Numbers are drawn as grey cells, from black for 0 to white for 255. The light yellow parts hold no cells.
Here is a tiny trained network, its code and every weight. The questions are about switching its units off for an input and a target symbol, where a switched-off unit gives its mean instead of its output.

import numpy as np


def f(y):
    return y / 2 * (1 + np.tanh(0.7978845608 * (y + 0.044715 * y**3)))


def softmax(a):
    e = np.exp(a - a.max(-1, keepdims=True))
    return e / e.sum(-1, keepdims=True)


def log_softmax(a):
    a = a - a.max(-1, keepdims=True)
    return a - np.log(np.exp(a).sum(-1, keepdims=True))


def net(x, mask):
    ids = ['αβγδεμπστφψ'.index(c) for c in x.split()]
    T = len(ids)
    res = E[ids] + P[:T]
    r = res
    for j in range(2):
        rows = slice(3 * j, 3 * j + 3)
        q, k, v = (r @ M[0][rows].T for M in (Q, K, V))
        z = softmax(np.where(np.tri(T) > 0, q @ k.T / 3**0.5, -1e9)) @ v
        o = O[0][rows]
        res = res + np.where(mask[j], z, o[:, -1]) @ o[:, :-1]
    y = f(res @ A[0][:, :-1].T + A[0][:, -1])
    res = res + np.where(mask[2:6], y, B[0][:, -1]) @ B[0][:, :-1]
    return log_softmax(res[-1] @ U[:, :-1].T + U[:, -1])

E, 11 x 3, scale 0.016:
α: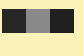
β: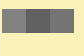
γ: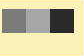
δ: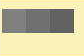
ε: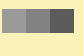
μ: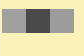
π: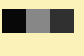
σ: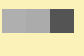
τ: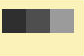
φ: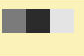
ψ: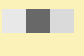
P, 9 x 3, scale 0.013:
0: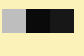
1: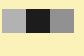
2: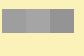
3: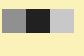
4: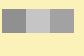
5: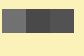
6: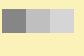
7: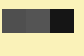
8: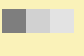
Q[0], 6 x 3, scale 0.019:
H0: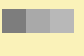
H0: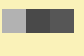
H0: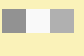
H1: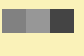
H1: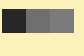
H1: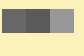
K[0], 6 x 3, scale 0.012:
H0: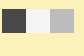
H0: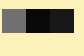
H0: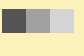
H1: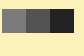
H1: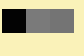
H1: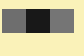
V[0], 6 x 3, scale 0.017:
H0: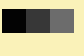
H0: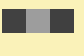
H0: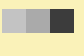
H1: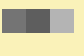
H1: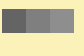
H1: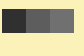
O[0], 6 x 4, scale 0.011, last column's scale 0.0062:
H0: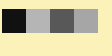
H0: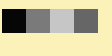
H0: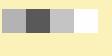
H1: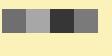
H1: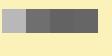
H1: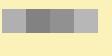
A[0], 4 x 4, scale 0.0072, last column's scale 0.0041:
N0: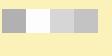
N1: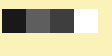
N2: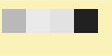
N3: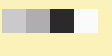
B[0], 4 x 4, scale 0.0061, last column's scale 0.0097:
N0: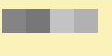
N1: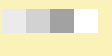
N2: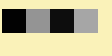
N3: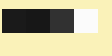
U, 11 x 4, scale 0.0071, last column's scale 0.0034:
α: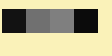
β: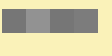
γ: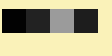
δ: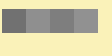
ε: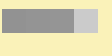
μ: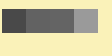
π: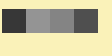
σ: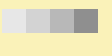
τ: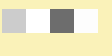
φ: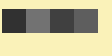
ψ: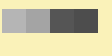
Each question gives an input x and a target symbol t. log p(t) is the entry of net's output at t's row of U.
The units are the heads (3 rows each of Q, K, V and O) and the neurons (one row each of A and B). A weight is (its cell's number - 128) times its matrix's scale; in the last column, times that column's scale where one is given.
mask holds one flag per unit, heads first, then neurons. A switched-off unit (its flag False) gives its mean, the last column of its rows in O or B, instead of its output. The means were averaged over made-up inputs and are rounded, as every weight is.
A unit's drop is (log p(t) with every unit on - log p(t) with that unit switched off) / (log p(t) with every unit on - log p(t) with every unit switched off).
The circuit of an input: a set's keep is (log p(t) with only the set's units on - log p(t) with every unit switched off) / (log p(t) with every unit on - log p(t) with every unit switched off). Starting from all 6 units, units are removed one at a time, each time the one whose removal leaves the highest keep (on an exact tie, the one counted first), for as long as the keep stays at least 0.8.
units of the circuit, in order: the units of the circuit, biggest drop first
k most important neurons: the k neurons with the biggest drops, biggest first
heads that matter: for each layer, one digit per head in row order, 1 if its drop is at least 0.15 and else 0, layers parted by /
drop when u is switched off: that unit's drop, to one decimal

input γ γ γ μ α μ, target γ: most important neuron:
N1
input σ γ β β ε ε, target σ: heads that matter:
10
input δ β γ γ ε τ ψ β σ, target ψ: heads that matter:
10
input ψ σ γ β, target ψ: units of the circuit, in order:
H0, N3
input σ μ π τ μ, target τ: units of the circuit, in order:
H0, N1, N3, H1
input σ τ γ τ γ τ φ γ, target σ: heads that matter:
11
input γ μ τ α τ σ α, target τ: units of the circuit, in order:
N1, H0, N3
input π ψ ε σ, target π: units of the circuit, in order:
H0, N1
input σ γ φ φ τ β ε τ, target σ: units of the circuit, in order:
H0, H1
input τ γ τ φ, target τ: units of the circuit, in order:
H1, N1, H0, N3
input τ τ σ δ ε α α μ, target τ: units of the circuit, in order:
N1, H0, N3
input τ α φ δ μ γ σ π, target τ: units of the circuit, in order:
N1, H0
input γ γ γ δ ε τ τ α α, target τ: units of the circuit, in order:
H0, N1
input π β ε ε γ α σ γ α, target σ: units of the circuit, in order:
H0
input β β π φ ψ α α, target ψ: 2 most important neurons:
N3, N2
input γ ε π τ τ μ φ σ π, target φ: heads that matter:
10
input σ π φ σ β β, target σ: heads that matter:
10
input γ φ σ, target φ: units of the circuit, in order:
N3, H0
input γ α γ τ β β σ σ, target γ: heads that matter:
11
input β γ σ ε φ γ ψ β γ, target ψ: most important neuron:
N3
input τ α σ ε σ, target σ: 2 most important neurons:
N3, N0
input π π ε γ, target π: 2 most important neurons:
N1, N3
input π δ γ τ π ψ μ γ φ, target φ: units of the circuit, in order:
N3, H0, H1
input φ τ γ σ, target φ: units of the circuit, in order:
H0, N3
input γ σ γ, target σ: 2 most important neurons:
N3, N0
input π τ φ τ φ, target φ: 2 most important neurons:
N3, N1
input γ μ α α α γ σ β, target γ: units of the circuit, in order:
H0
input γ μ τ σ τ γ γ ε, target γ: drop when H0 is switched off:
0.8
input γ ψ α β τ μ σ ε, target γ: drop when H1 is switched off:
0.3
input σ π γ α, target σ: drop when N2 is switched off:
0.0
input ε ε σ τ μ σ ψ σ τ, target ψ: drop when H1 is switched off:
0.1
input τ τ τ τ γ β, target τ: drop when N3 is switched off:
0.1
